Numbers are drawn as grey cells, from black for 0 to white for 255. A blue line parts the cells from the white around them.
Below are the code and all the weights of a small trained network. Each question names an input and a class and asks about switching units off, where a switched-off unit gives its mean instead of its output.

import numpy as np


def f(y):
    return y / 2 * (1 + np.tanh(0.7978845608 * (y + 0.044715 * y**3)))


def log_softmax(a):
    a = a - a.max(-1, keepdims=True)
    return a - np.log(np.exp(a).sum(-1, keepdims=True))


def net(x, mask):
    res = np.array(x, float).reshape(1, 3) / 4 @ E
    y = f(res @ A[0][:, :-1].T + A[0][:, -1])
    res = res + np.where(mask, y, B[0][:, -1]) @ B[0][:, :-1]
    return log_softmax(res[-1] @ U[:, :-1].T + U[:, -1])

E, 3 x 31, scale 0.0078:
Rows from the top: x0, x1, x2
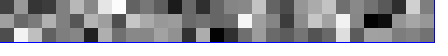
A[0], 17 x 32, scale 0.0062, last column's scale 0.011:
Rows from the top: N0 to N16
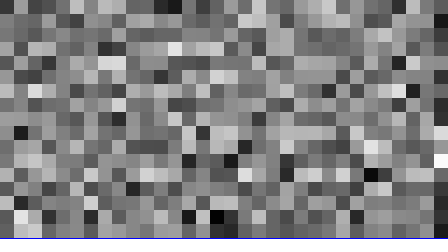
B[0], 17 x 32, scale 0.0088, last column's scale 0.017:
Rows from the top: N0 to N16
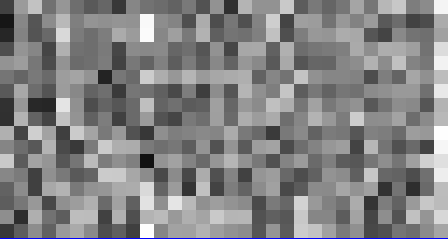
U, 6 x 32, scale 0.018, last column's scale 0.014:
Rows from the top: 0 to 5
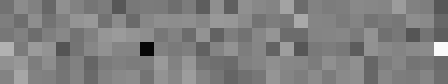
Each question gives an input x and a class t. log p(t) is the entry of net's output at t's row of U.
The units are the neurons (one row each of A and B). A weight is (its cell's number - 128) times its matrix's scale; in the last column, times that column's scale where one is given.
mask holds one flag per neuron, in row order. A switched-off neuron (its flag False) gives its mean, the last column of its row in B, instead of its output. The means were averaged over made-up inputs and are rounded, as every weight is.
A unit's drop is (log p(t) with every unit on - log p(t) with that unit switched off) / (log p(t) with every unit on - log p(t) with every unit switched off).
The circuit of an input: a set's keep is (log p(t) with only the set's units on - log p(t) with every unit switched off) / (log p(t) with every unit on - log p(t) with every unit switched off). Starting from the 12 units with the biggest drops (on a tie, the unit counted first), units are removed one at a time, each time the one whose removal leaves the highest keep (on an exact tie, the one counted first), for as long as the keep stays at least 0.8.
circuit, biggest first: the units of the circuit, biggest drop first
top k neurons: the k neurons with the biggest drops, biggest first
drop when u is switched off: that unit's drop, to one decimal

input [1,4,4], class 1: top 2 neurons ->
(N15, N10)
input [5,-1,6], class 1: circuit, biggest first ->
(N15)
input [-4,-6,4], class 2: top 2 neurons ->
(N13, N10)
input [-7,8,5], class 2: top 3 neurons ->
(N12, N1, N0)
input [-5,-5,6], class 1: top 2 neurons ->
(N15, N0)
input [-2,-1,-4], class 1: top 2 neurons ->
(N11, N4)
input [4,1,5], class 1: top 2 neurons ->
(N15, N6)
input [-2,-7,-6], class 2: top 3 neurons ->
(N10, N15, N13)
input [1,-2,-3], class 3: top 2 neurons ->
(N15, N16)
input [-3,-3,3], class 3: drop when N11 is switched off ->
0.3
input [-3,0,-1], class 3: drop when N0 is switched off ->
0.2
